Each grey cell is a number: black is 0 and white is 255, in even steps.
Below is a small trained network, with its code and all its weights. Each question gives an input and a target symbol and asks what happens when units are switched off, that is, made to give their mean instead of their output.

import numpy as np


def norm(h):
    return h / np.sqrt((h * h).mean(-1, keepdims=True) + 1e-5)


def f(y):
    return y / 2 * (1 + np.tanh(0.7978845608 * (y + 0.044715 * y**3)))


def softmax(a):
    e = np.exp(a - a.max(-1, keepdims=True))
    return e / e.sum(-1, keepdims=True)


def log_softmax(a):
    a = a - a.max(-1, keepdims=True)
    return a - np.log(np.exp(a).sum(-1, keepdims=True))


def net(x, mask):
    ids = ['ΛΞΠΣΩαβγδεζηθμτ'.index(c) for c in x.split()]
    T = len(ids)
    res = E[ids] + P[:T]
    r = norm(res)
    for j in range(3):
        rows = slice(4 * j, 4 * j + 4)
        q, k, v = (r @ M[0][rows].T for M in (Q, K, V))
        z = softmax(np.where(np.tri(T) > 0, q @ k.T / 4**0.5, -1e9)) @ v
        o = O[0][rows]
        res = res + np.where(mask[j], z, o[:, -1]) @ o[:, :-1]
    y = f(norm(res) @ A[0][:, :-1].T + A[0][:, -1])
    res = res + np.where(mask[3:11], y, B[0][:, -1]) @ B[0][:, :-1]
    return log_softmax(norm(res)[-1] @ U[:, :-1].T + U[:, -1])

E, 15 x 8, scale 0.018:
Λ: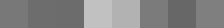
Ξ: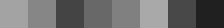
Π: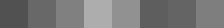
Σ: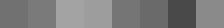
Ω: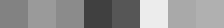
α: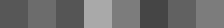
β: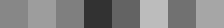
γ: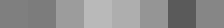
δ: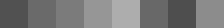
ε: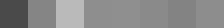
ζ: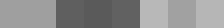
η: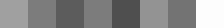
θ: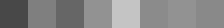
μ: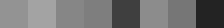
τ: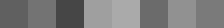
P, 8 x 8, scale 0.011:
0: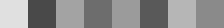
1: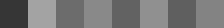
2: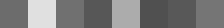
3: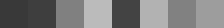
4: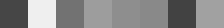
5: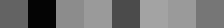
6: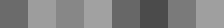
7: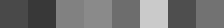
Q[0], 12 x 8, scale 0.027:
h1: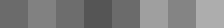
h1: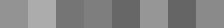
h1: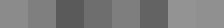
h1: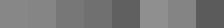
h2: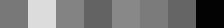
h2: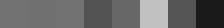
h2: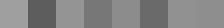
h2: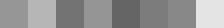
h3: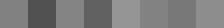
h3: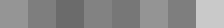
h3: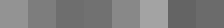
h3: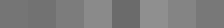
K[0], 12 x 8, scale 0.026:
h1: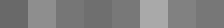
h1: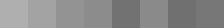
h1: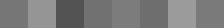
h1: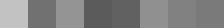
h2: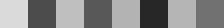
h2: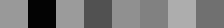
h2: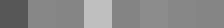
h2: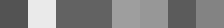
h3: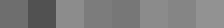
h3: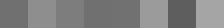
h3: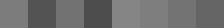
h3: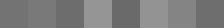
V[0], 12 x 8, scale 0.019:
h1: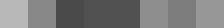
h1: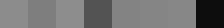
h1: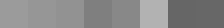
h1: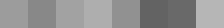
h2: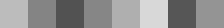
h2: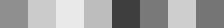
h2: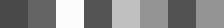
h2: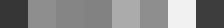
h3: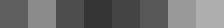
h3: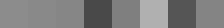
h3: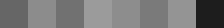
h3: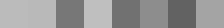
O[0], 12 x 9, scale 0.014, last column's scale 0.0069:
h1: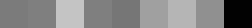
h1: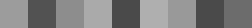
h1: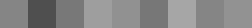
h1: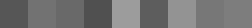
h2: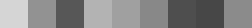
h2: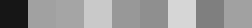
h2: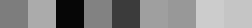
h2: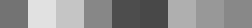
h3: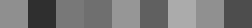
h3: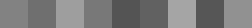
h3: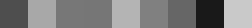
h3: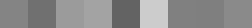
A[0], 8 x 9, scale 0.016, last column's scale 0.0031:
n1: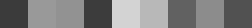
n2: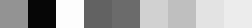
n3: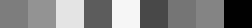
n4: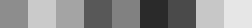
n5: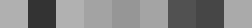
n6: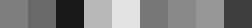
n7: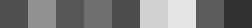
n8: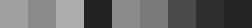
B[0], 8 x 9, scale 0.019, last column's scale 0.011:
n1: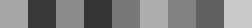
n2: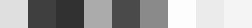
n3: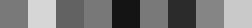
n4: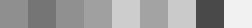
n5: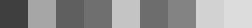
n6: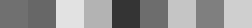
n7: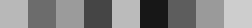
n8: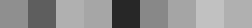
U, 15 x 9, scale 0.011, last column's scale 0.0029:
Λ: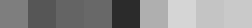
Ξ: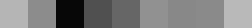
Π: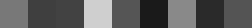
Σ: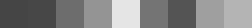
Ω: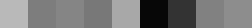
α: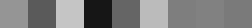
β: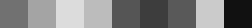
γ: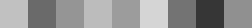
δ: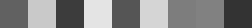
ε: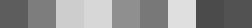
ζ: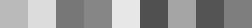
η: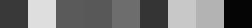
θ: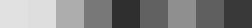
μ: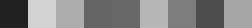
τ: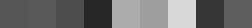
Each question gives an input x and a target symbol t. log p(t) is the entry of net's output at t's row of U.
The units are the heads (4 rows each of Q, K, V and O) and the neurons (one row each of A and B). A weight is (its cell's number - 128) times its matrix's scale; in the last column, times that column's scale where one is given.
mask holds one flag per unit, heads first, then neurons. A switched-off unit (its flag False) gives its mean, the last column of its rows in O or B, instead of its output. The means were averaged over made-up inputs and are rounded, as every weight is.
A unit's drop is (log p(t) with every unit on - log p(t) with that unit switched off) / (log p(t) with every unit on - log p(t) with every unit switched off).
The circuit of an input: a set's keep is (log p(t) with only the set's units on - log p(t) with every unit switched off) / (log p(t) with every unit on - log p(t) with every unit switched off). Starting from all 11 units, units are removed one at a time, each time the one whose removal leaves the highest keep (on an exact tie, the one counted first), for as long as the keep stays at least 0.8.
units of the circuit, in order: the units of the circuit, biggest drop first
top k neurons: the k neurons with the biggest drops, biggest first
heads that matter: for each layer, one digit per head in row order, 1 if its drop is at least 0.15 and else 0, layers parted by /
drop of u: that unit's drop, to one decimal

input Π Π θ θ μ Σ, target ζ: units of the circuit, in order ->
[h2; n4; h1]
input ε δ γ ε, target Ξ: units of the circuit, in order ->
[h2]
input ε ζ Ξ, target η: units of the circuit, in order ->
[h2; n7]
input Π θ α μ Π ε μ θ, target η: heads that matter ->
010
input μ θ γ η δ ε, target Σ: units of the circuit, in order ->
[h2; n5]
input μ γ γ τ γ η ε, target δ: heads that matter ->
011
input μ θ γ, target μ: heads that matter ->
010
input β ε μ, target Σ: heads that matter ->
110
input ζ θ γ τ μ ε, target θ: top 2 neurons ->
[n3; n8]
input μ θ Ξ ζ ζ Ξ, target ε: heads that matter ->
111
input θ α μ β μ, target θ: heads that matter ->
110
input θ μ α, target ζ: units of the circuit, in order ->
[n4; n2]
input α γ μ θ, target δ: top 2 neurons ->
[n6; n2]
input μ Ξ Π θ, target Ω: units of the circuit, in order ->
[h2]
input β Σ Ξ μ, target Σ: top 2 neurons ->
[n5; n2]
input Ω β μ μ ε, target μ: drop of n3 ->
0.2
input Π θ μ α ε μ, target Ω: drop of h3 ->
0.6
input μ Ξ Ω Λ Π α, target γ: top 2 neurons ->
[n4; n2]
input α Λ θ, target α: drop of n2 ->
0.1
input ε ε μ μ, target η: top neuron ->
[n7]
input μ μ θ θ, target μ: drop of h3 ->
0.0
